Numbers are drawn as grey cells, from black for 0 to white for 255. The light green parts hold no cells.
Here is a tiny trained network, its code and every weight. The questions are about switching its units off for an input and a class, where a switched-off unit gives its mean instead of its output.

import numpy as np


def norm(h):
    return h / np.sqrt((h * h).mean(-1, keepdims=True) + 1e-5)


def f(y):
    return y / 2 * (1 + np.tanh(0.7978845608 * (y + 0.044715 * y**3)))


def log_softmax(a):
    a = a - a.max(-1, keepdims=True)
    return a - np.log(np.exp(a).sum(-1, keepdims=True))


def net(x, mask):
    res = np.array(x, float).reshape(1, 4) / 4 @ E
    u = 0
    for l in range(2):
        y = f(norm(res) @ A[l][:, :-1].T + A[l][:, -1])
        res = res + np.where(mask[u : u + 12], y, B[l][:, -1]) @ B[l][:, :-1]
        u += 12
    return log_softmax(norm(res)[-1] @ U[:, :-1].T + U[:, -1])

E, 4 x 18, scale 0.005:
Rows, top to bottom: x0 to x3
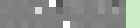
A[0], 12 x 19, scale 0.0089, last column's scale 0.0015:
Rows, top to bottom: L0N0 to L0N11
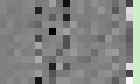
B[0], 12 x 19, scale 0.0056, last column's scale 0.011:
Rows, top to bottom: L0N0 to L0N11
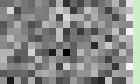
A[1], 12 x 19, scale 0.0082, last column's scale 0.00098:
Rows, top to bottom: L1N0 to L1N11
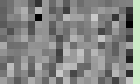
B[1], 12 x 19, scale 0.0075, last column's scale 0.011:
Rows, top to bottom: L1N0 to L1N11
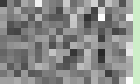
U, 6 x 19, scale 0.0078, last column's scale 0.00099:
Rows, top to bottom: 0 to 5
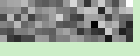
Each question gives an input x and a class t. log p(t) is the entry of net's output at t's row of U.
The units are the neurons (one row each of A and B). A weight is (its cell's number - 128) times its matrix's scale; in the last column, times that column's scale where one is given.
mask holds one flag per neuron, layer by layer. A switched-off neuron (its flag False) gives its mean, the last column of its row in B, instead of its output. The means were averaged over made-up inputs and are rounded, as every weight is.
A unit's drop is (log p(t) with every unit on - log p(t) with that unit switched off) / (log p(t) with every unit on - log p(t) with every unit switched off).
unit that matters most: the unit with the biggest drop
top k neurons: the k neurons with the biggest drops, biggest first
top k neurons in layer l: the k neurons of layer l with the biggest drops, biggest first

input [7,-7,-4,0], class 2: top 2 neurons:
[L0N9, L0N2]
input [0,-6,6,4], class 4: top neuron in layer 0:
[L0N11]
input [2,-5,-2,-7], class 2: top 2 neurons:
[L0N0, L0N1]
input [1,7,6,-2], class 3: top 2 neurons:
[L0N9, L0N6]
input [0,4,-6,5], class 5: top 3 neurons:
[L0N9, L0N2, L0N11]
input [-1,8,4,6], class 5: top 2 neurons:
[L0N9, L0N2]
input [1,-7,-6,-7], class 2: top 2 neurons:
[L0N5, L0N0]
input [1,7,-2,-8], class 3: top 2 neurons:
[L0N0, L0N6]
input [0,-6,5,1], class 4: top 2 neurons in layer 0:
[L0N11, L0N9]
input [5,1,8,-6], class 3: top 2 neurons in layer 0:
[L0N6, L0N0]
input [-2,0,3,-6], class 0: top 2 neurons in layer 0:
[L0N2, L0N5]
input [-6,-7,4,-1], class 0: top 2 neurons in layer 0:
[L0N9, L0N0]
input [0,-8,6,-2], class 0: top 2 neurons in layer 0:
[L0N4, L0N11]
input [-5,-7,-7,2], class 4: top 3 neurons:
[L0N11, L0N4, L0N2]
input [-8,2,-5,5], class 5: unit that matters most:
L0N4
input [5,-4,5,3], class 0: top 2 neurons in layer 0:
[L0N4, L0N0]
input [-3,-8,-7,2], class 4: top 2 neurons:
[L0N11, L0N2]
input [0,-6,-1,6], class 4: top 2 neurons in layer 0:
[L0N11, L0N9]
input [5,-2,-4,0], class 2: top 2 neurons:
[L0N9, L0N2]
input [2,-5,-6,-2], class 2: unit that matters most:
L0N1
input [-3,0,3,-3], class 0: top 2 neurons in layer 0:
[L0N9, L0N5]
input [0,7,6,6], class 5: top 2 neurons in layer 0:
[L0N9, L0N2]
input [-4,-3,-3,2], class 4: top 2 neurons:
[L0N4, L0N11]
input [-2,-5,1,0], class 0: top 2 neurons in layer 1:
[L1N2, L1N7]
